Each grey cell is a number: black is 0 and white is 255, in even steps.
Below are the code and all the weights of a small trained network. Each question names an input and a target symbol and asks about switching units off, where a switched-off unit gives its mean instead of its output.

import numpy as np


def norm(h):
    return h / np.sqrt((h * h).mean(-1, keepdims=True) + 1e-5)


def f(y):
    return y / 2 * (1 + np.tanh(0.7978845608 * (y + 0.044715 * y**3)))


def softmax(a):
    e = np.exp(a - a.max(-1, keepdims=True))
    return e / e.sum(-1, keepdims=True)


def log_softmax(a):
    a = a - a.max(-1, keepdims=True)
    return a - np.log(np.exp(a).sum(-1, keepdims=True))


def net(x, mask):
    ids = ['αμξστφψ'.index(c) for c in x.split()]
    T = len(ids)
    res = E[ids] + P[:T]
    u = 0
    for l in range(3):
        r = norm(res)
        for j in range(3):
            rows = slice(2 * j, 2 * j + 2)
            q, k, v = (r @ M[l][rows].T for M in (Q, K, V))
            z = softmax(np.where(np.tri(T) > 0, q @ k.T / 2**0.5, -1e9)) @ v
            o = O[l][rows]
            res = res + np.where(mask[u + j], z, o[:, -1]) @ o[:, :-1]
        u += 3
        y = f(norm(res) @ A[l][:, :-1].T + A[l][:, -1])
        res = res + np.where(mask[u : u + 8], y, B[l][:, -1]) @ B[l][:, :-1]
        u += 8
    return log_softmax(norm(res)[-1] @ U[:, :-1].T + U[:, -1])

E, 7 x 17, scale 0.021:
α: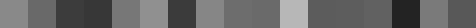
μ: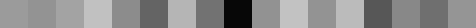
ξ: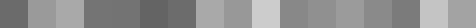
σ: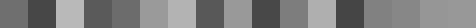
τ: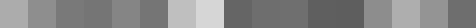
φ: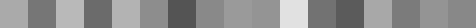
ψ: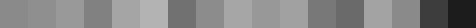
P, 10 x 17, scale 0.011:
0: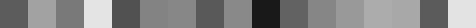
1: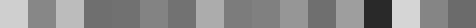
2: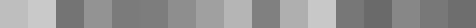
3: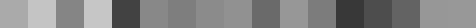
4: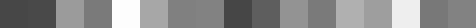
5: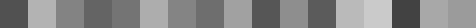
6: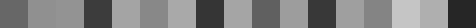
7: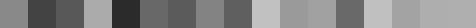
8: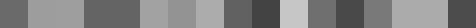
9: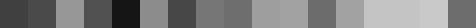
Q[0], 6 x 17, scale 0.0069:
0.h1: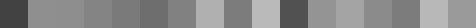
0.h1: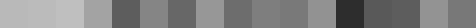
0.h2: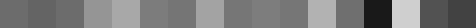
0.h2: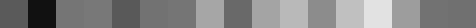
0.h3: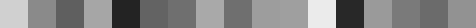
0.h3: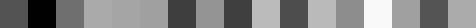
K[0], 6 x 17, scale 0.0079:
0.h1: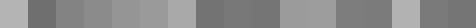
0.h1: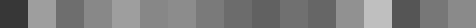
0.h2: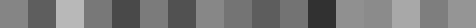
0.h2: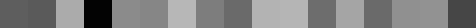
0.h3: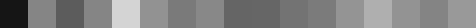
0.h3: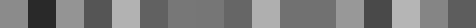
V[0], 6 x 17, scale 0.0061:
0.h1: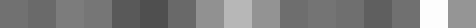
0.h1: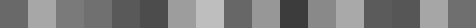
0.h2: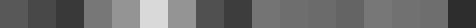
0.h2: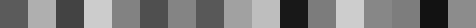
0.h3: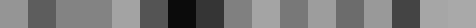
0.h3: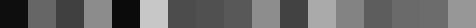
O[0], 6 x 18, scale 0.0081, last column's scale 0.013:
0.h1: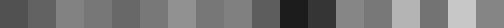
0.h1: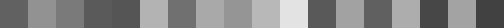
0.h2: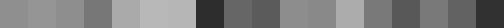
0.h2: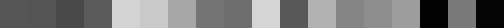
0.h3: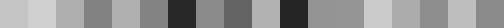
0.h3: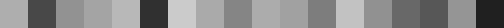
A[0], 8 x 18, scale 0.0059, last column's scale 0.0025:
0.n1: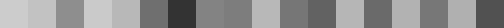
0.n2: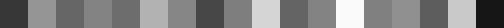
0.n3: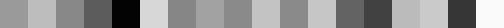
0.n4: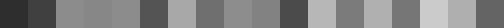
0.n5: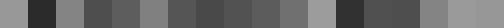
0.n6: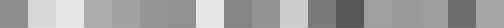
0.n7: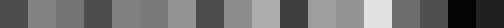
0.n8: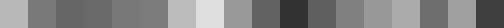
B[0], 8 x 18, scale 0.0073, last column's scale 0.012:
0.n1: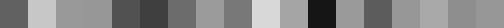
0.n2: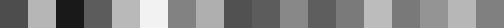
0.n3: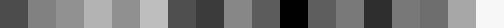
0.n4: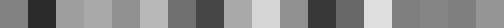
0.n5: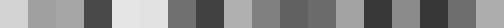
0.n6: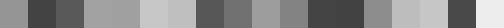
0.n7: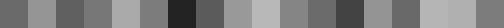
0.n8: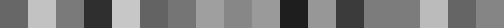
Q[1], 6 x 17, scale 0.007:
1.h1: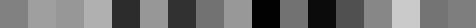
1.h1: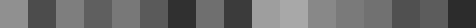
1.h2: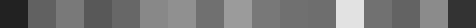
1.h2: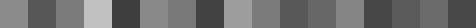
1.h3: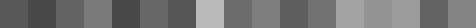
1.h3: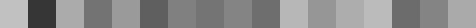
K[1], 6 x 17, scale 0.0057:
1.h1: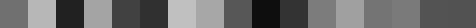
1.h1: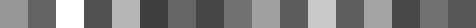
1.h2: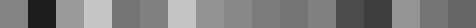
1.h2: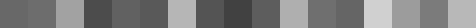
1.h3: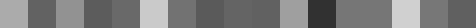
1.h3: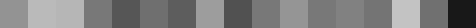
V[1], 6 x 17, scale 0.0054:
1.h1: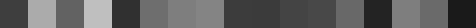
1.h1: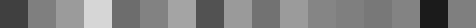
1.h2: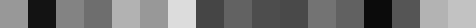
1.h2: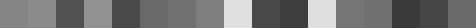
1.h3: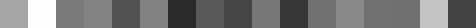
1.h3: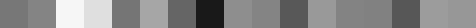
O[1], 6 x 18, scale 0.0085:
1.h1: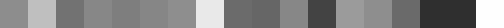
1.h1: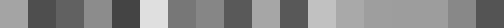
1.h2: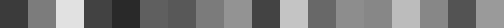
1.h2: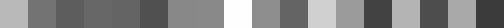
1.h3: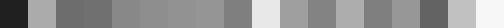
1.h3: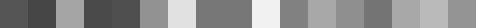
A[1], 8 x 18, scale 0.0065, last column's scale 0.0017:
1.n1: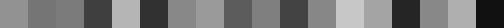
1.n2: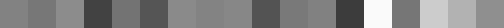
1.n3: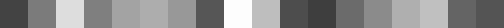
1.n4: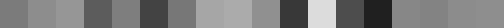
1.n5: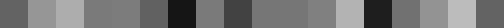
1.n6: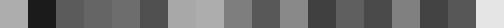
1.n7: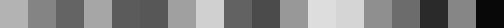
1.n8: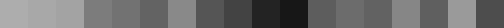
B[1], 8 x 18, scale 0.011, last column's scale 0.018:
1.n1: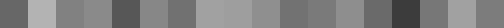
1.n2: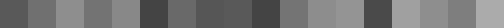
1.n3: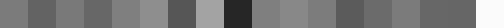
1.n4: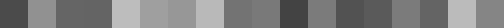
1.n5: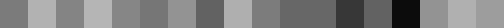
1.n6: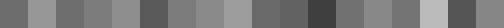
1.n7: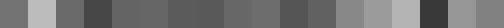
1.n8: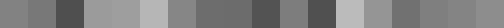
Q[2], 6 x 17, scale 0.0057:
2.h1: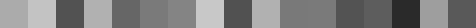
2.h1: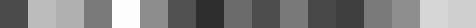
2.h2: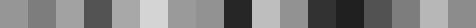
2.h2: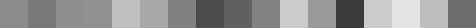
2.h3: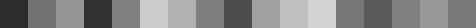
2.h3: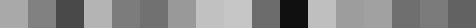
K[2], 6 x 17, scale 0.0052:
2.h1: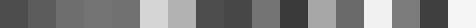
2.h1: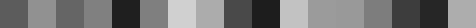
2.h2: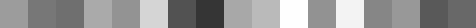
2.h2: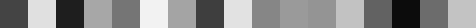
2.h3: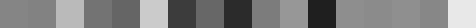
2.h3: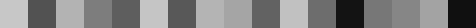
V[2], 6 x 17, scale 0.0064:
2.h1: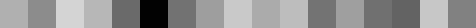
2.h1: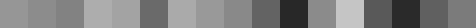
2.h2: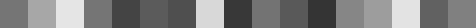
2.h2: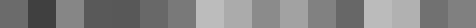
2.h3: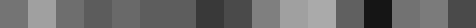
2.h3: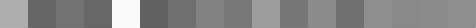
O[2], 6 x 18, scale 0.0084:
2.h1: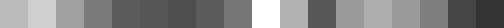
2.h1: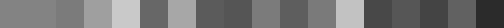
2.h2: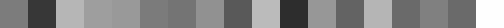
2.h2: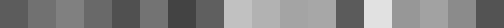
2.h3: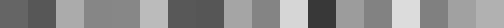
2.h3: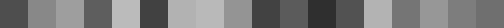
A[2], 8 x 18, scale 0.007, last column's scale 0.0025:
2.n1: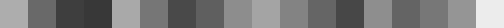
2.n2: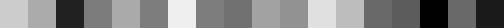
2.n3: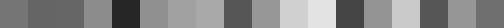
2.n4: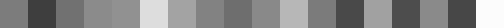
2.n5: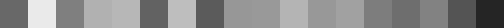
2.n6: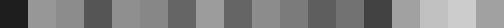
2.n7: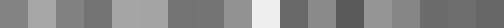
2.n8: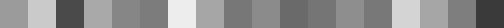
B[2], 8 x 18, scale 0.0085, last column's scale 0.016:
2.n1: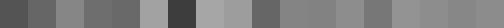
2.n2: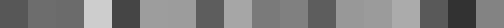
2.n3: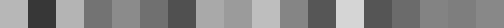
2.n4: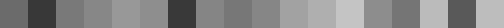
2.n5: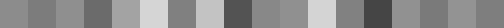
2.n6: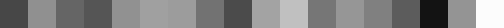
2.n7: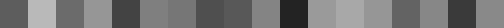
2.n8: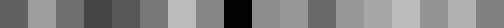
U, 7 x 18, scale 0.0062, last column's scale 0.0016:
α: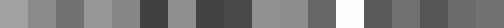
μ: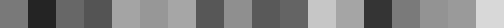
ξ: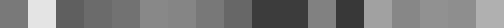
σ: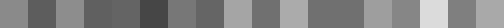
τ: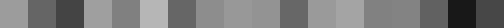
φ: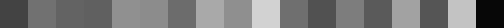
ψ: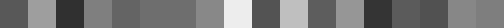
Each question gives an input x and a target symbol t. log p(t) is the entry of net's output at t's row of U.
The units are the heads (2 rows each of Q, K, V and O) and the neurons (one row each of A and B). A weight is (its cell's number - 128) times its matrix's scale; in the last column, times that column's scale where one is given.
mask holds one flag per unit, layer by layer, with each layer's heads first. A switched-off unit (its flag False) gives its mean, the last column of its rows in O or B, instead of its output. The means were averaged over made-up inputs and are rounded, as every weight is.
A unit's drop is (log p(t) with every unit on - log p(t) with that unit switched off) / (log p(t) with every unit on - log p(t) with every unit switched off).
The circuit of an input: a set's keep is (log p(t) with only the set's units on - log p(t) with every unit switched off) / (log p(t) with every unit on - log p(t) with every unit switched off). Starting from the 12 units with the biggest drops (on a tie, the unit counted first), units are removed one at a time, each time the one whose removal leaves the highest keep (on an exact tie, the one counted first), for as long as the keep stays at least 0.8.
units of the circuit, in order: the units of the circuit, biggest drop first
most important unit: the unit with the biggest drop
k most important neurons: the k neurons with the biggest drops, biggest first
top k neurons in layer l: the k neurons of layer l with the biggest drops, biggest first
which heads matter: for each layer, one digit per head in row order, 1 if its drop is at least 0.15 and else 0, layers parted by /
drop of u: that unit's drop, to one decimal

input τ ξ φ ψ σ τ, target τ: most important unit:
0.h3
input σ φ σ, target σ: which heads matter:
001 / 000 / 100
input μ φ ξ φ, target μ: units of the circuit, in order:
(0.h2 2.h1 1.h1)
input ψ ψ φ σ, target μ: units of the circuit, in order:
(0.h2 2.h1)
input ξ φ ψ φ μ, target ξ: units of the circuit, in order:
(0.h3 0.h2 2.h3)
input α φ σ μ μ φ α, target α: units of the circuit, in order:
(2.h1 0.h3 0.n6 1.n3)
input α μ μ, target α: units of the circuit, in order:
(0.h3 2.h1)
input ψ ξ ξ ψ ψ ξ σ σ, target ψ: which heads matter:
111 / 010 / 010
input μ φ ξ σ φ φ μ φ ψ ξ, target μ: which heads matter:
011 / 101 / 100
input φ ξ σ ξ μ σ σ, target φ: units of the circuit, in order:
(0.h1 1.h3)
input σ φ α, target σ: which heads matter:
001 / 000 / 000
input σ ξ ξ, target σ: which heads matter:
001 / 011 / 110
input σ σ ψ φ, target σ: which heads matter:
001 / 000 / 000
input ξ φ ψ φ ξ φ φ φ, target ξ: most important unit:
0.h2
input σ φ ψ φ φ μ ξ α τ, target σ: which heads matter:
011 / 011 / 000
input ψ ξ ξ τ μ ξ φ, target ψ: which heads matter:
011 / 000 / 010
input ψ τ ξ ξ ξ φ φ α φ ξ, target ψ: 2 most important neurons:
(0.n7 1.n3)
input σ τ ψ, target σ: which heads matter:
001 / 000 / 000
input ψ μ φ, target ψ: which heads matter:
011 / 010 / 010
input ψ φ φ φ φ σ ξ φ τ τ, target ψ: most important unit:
2.h2
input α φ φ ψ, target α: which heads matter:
001 / 000 / 100
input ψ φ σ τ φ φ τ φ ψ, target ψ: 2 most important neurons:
(0.n7 1.n3)
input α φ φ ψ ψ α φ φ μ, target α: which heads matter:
011 / 000 / 100
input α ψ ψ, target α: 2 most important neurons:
(0.n1 0.n3)
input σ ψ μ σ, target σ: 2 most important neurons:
(0.n3 2.n6)
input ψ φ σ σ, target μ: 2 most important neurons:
(1.n4 0.n5)
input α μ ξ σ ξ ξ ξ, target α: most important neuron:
(0.n6)
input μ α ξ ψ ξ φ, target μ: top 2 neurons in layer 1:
(1.n7 1.n2)
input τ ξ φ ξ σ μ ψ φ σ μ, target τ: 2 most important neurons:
(1.n2 2.n6)
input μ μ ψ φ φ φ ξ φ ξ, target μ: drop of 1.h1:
0.4
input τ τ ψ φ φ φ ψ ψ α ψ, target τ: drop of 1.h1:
0.7
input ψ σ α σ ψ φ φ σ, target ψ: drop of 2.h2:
0.8
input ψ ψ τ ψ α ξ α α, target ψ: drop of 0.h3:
0.1
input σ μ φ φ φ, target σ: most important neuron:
(0.n3)
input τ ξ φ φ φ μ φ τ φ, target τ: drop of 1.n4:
0.0
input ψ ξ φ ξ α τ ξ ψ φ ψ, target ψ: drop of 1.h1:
0.2
